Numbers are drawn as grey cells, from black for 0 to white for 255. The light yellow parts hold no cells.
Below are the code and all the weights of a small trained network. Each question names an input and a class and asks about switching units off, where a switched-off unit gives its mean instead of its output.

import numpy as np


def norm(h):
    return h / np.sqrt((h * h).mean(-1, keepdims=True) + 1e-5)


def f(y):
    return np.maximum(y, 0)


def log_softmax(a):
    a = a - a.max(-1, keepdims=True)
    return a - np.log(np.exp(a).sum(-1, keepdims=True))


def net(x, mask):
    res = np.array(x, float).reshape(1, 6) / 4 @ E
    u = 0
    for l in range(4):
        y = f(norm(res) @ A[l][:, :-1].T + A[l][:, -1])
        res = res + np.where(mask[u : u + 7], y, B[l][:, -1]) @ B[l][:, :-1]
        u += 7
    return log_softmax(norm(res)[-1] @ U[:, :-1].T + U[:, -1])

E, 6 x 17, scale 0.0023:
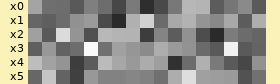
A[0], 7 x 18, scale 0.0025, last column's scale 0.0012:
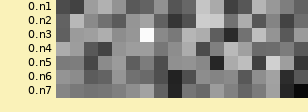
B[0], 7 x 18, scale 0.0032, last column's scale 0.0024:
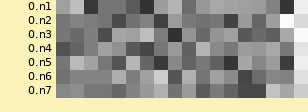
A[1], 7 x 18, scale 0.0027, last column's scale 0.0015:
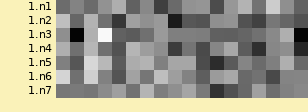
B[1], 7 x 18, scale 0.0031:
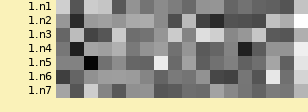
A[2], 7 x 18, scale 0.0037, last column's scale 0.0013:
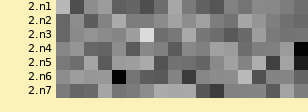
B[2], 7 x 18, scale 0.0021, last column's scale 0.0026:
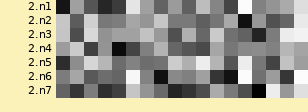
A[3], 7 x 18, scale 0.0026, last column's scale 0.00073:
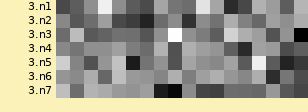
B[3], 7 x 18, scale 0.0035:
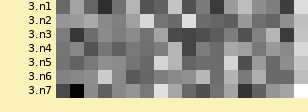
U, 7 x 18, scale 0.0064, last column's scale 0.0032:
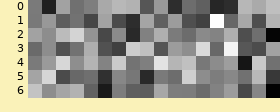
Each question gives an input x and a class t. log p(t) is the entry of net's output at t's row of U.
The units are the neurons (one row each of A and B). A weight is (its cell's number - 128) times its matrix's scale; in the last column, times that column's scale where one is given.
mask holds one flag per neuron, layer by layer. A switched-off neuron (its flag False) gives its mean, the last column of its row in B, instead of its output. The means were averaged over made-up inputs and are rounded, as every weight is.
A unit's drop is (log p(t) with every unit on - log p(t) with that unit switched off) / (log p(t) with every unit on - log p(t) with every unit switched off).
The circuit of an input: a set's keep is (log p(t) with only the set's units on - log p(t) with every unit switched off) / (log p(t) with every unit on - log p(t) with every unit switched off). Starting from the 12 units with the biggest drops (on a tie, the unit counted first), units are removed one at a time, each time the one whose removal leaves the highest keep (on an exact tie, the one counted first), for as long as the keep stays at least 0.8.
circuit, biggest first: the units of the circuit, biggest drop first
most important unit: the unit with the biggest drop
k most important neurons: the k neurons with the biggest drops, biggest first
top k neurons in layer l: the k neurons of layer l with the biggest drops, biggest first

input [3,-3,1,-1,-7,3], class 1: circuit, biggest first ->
3.n1
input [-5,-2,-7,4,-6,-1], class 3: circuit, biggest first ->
2.n2, 1.n6, 1.n2
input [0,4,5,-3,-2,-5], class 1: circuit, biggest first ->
1.n3, 3.n1
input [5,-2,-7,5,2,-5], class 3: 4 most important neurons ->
0.n6, 0.n2, 1.n2, 2.n6
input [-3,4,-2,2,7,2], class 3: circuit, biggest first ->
1.n2, 3.n6
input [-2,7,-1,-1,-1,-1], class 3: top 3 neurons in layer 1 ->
1.n2, 1.n1, 1.n6
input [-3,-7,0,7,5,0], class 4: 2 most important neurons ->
2.n5, 1.n2
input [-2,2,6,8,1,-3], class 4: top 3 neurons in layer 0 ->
0.n3, 0.n1, 0.n7
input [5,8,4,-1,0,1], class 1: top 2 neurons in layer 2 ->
2.n2, 2.n1
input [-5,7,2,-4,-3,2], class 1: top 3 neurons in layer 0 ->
0.n1, 0.n6, 0.n3
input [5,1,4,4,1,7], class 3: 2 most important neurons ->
0.n3, 2.n7
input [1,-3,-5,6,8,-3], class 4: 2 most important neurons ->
0.n1, 1.n5
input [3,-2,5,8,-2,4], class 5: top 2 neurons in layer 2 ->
2.n4, 2.n3
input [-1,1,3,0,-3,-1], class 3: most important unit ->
0.n1
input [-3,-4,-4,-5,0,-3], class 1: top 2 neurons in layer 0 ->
0.n5, 0.n3
